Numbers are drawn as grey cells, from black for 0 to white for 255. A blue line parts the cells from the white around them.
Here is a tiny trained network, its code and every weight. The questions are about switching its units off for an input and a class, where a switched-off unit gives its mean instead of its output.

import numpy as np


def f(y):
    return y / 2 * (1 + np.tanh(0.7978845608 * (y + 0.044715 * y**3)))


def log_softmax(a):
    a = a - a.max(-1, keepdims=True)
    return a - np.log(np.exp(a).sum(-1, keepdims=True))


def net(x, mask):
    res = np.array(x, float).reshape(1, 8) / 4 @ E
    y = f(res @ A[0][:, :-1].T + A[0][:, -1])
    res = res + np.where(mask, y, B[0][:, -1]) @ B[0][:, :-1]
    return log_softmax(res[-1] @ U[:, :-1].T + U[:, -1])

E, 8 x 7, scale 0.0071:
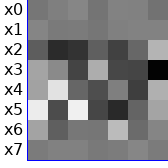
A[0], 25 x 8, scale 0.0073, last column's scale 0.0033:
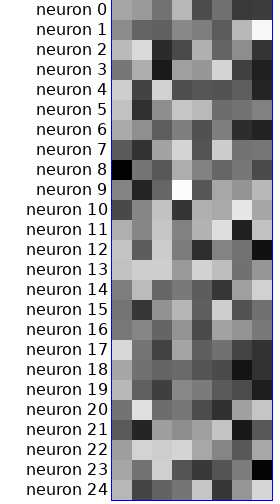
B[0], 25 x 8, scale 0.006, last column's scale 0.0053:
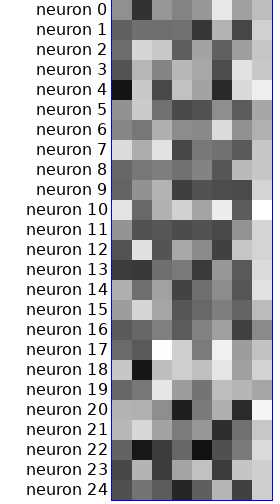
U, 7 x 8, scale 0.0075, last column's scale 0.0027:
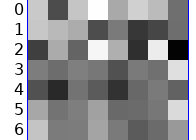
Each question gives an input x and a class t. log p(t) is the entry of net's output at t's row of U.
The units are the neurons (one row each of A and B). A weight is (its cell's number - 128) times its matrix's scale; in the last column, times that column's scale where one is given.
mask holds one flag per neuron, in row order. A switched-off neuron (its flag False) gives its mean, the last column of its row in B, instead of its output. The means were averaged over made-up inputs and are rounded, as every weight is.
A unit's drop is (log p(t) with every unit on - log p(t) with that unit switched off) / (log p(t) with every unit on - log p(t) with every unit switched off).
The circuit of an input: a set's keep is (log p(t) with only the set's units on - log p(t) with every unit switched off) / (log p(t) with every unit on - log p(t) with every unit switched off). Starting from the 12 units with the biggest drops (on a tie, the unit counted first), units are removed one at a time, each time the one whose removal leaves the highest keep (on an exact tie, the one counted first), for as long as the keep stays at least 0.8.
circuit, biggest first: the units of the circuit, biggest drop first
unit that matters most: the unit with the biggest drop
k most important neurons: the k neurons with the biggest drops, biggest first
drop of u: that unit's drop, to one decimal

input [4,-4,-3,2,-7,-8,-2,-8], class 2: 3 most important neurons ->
neuron 3; neuron 20; neuron 8
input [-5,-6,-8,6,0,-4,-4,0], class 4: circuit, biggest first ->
neuron 22; neuron 13
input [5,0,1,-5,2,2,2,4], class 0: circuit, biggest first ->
neuron 10
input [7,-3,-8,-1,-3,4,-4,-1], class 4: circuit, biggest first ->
neuron 22; neuron 13
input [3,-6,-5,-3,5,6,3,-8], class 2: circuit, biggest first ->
neuron 4; neuron 23
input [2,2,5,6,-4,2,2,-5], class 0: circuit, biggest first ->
neuron 18; neuron 17
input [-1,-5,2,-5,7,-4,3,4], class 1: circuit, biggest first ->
neuron 2; neuron 20; neuron 4
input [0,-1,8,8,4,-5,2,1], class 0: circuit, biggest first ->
neuron 18; neuron 17; neuron 19
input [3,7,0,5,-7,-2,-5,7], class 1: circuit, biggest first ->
neuron 21; neuron 7
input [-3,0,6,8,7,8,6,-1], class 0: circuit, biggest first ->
neuron 18; neuron 17
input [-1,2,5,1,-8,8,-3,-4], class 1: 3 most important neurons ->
neuron 7; neuron 9; neuron 15
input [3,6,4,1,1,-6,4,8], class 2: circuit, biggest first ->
neuron 3; neuron 20
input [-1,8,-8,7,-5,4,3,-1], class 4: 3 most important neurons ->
neuron 22; neuron 11; neuron 13
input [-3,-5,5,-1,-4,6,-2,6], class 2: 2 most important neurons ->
neuron 4; neuron 12
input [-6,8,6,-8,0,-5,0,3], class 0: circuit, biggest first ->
neuron 10
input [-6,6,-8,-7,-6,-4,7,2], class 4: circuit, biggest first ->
neuron 13; neuron 22
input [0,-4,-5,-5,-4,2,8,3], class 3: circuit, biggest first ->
neuron 13; neuron 18
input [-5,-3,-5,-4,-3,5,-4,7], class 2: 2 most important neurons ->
neuron 12; neuron 20
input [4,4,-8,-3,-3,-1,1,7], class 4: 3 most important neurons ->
neuron 13; neuron 22; neuron 11
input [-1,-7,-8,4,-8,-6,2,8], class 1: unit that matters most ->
neuron 21
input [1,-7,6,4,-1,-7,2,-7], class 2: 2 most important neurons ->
neuron 3; neuron 8
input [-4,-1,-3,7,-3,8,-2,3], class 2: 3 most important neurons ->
neuron 4; neuron 12; neuron 23
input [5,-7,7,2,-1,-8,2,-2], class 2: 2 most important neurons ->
neuron 3; neuron 8
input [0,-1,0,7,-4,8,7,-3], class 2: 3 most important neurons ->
neuron 4; neuron 12; neuron 23
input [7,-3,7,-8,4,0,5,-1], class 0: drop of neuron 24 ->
-0.1
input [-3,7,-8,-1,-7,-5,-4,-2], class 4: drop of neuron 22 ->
0.7
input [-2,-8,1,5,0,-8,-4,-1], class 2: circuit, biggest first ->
neuron 3
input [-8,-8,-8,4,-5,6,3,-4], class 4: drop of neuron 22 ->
0.5
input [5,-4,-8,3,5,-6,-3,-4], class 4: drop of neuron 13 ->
0.3
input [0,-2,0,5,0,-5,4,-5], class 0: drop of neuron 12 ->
0.2
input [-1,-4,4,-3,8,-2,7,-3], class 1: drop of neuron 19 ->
0.0
